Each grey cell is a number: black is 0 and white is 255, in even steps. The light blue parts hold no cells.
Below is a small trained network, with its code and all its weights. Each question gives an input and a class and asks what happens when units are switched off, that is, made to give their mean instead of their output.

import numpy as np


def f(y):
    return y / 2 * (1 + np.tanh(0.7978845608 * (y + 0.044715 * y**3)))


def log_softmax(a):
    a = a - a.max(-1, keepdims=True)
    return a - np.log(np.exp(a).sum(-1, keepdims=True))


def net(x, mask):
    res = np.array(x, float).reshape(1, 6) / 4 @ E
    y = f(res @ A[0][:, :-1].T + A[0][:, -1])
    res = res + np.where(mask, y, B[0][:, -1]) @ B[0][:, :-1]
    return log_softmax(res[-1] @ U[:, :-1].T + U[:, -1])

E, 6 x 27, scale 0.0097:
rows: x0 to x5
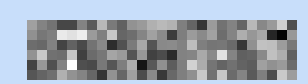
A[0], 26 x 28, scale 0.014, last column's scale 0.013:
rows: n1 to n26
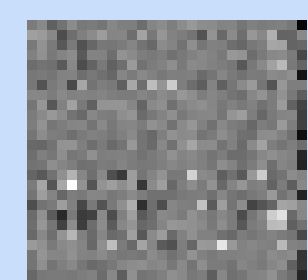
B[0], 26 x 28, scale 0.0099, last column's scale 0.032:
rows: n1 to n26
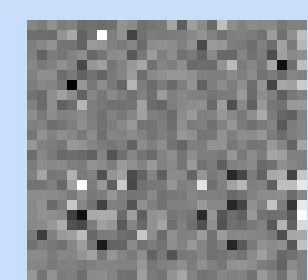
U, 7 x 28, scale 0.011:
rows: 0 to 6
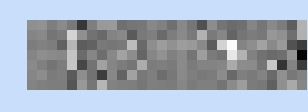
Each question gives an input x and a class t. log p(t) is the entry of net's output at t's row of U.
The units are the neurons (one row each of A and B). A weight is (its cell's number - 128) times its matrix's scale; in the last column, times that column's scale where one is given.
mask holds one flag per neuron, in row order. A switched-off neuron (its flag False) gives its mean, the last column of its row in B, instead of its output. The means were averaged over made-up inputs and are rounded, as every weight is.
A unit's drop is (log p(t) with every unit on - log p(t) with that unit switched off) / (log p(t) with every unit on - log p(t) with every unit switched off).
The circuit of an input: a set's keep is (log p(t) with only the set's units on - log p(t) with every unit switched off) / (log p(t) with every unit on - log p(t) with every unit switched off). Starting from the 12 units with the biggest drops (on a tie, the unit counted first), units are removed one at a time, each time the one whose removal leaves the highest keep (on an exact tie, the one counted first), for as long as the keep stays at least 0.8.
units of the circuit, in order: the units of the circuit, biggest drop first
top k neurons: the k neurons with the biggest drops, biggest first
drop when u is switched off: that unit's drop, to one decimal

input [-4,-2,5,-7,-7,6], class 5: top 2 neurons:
(n17; n2)
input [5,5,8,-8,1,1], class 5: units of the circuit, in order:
(n7)
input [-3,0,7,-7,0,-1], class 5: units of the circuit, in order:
(n20; n7)
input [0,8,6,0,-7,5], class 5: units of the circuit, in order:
(n17; n2; n20)
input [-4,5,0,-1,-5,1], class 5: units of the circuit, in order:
(n17; n20; n2)
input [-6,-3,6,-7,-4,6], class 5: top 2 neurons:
(n7; n17)
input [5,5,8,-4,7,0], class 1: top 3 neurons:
(n16; n17; n22)
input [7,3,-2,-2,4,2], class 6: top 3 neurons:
(n19; n7; n23)
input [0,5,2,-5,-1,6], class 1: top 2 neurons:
(n20; n16)
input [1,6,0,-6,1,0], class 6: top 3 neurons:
(n19; n7; n23)
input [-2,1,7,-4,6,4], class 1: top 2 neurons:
(n16; n19)
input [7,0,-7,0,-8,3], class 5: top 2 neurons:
(n23; n17)
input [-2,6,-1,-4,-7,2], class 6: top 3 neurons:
(n19; n23; n16)
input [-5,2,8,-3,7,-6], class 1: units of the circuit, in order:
(n16)
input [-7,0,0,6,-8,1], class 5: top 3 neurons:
(n17; n2; n16)
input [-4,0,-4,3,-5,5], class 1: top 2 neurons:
(n7; n20)
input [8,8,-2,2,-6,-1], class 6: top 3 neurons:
(n20; n19; n2)
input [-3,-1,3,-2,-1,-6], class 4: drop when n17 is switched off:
0.3
